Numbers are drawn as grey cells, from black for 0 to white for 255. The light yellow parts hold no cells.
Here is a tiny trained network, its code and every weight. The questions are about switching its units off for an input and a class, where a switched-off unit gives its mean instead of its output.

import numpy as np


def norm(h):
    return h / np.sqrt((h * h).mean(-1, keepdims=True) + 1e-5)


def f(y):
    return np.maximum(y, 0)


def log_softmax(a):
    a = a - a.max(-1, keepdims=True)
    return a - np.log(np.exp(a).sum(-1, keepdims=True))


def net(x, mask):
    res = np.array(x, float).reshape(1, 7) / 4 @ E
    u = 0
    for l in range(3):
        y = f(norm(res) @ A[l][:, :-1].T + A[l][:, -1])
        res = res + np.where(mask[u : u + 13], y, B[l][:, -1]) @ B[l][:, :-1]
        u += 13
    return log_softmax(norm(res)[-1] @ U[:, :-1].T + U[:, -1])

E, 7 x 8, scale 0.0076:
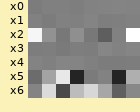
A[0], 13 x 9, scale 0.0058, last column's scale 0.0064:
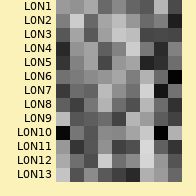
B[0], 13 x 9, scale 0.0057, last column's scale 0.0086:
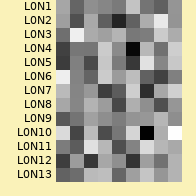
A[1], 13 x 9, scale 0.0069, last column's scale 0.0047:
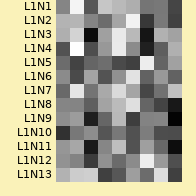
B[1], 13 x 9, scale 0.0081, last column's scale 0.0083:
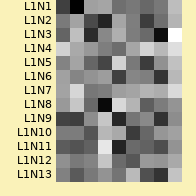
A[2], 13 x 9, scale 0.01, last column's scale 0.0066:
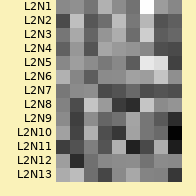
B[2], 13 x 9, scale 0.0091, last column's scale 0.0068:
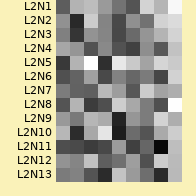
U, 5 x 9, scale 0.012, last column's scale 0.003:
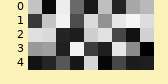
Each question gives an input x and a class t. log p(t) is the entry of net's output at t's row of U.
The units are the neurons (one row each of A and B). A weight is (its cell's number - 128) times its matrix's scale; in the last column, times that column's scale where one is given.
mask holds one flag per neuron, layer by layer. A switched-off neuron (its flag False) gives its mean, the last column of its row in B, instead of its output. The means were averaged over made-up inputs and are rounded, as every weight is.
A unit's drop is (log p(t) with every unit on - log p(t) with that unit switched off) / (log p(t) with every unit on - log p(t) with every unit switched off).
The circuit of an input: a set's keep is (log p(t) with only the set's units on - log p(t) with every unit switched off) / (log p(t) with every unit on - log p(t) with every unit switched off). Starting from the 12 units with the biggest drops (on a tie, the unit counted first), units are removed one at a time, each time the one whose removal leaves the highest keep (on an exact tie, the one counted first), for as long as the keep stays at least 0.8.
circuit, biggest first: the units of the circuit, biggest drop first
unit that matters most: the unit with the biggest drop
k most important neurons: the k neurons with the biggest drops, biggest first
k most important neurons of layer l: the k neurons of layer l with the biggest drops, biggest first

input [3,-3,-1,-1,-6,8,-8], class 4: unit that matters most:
L0N10
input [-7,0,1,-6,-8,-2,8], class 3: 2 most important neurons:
[L0N10 L1N3]
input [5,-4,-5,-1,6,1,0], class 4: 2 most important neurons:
[L0N5 L0N4]
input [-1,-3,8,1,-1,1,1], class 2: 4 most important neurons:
[L0N5 L0N4 L0N11 L1N13]
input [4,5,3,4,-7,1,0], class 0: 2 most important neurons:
[L0N5 L0N4]
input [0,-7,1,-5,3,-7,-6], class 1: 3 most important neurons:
[L0N11 L0N12 L1N13]
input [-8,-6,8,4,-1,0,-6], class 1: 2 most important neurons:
[L0N10 L0N7]
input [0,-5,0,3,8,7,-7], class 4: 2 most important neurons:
[L0N10 L0N7]
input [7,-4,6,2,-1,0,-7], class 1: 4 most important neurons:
[L0N10 L0N7 L0N13 L2N8]
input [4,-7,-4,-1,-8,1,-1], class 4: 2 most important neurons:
[L0N4 L0N5]
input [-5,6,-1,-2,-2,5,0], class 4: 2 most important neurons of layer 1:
[L1N7 L1N4]
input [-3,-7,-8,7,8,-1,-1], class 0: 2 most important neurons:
[L0N10 L0N7]
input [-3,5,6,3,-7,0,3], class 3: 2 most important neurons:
[L0N10 L0N7]
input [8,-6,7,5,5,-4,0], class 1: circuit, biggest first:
[L2N5]
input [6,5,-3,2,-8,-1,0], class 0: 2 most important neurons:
[L0N10 L0N4]
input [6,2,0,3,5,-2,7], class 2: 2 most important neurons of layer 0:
[L0N4 L0N5]
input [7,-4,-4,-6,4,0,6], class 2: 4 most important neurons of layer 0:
[L0N10 L0N7 L0N12 L0N13]
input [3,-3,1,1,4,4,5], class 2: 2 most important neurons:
[L0N4 L1N13]
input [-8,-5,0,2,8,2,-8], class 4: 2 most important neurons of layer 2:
[L2N8 L2N11]
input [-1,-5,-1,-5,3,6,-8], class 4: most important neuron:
[L0N10]
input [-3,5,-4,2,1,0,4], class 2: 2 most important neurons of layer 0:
[L0N10 L0N7]
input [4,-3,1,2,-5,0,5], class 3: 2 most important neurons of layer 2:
[L2N5 L2N4]
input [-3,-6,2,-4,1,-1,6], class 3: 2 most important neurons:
[L0N10 L1N3]
